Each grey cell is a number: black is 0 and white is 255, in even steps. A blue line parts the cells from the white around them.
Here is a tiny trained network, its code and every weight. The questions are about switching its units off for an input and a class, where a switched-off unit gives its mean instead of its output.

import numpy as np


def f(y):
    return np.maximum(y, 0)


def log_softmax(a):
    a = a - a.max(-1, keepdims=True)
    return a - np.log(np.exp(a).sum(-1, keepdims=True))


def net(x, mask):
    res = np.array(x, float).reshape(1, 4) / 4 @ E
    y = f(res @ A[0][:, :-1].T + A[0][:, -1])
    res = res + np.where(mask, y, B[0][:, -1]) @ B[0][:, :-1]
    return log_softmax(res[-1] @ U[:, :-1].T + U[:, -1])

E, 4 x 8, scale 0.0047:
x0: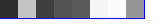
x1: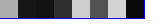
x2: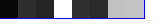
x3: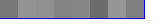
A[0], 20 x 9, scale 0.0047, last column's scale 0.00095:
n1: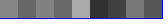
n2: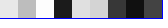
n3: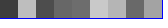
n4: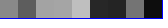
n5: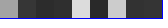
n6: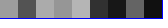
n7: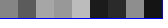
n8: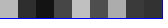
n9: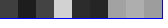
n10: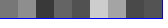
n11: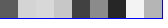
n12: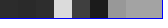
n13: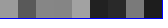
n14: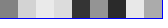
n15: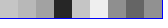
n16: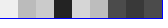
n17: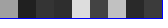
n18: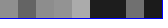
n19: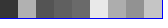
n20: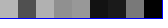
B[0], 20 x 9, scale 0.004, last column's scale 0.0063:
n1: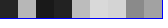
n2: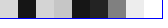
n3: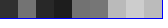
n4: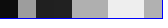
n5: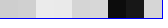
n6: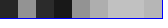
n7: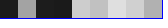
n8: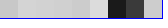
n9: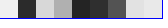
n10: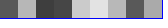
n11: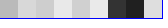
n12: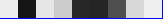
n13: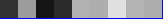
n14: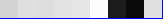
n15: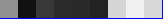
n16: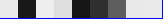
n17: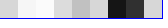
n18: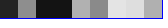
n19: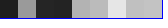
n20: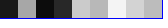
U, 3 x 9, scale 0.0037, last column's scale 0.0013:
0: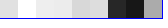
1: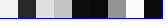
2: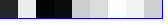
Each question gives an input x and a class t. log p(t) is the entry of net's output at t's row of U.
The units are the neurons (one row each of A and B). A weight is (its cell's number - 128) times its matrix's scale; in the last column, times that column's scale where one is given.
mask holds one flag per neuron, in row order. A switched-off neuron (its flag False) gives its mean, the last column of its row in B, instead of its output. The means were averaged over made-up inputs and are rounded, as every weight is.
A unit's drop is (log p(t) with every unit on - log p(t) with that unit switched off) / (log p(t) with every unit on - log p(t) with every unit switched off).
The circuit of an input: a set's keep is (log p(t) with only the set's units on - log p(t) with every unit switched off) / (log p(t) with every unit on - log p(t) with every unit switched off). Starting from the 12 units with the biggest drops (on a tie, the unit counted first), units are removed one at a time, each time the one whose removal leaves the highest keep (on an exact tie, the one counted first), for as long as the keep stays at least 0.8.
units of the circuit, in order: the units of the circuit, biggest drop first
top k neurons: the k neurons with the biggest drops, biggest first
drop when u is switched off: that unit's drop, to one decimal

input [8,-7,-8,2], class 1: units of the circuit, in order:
n2, n15
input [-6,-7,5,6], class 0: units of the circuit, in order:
n14
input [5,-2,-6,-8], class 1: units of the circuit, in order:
n2, n15
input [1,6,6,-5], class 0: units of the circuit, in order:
n5, n17
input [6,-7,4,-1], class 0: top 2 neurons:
n14, n11
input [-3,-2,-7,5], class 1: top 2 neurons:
n2, n16
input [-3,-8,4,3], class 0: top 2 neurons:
n14, n11
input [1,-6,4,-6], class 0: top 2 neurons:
n14, n11
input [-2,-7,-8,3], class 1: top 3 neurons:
n2, n16, n15
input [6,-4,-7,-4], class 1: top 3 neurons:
n2, n16, n15
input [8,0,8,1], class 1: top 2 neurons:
n12, n9
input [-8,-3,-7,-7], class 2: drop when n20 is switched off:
0.3
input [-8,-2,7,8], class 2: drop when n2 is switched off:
0.2
